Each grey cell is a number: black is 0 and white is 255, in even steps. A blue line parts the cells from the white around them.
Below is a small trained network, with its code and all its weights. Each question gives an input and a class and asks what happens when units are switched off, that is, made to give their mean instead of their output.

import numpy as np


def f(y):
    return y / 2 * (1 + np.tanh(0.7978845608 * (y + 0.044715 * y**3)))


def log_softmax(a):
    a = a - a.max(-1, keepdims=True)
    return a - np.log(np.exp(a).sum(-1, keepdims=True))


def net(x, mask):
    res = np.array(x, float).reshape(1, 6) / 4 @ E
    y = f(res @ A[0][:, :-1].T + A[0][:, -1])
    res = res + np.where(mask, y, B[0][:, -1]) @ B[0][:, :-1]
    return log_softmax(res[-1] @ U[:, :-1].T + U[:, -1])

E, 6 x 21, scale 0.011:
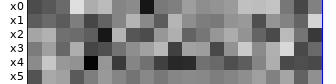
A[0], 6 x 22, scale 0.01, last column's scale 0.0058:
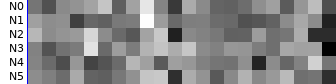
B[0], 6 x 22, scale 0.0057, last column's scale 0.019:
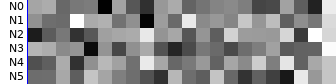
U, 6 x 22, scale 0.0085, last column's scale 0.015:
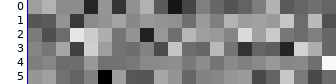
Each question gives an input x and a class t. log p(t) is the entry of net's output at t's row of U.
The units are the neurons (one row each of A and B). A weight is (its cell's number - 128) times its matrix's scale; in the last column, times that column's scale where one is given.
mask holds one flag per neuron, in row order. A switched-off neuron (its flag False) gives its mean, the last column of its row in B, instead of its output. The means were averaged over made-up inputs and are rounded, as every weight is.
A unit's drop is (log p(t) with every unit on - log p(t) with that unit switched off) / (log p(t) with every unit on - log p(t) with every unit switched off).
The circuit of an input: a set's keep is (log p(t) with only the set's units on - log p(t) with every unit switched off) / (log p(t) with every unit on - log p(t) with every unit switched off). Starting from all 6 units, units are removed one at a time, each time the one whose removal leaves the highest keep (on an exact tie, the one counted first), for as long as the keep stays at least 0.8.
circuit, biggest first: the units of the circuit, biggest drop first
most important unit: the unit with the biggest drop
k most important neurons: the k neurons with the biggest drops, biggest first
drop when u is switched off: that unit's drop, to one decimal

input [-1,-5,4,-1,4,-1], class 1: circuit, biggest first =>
(N3; N2)
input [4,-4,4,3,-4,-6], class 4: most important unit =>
N1
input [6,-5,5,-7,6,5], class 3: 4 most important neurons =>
(N3; N1; N0; N4)
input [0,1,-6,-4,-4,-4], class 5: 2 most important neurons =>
(N0; N5)
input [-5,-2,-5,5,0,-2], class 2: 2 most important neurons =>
(N1; N3)
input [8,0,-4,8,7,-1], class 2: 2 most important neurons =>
(N3; N2)
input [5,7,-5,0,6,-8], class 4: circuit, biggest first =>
(N3; N1)
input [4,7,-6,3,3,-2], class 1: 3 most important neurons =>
(N4; N3; N1)
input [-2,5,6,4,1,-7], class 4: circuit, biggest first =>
(N0; N2; N4)
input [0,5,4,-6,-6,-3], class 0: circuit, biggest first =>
(N3; N5)
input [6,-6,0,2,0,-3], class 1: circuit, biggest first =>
(N2; N1)
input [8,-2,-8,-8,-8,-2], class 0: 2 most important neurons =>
(N3; N1)
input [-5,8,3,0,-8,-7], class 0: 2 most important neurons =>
(N3; N2)
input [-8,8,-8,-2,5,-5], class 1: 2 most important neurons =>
(N4; N3)
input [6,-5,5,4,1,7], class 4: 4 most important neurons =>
(N1; N0; N5; N4)
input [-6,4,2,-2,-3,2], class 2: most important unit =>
N1
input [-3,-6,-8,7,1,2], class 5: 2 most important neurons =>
(N0; N4)
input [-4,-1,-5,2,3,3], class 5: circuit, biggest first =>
(N0; N3)
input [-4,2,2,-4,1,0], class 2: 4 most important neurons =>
(N1; N5; N3; N0)
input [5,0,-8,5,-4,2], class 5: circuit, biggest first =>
(N0)
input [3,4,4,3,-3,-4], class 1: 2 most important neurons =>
(N0; N1)
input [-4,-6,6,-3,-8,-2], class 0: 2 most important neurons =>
(N3; N0)
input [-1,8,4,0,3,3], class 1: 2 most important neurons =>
(N4; N3)
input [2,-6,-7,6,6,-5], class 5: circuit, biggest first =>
(N0; N3)
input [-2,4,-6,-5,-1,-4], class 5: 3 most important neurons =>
(N0; N5; N2)
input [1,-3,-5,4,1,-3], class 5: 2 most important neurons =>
(N0; N3)
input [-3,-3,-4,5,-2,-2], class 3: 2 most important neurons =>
(N5; N4)
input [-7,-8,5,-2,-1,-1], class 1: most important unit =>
N2
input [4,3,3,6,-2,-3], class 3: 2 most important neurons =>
(N5; N1)
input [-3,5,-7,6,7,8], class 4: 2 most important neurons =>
(N3; N0)
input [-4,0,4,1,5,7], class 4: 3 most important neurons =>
(N3; N0; N1)
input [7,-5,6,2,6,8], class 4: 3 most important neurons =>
(N3; N1; N0)
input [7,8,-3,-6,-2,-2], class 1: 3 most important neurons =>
(N4; N1; N5)
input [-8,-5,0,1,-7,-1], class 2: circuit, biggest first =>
(N1)
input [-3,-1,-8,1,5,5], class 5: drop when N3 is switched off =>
0.2
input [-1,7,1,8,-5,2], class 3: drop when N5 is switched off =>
1.2
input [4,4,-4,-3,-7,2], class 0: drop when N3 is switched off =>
0.7
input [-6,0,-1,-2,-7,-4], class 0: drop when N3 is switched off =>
1.1
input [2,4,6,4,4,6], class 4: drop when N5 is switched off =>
0.3
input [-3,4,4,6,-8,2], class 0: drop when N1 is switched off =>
0.0
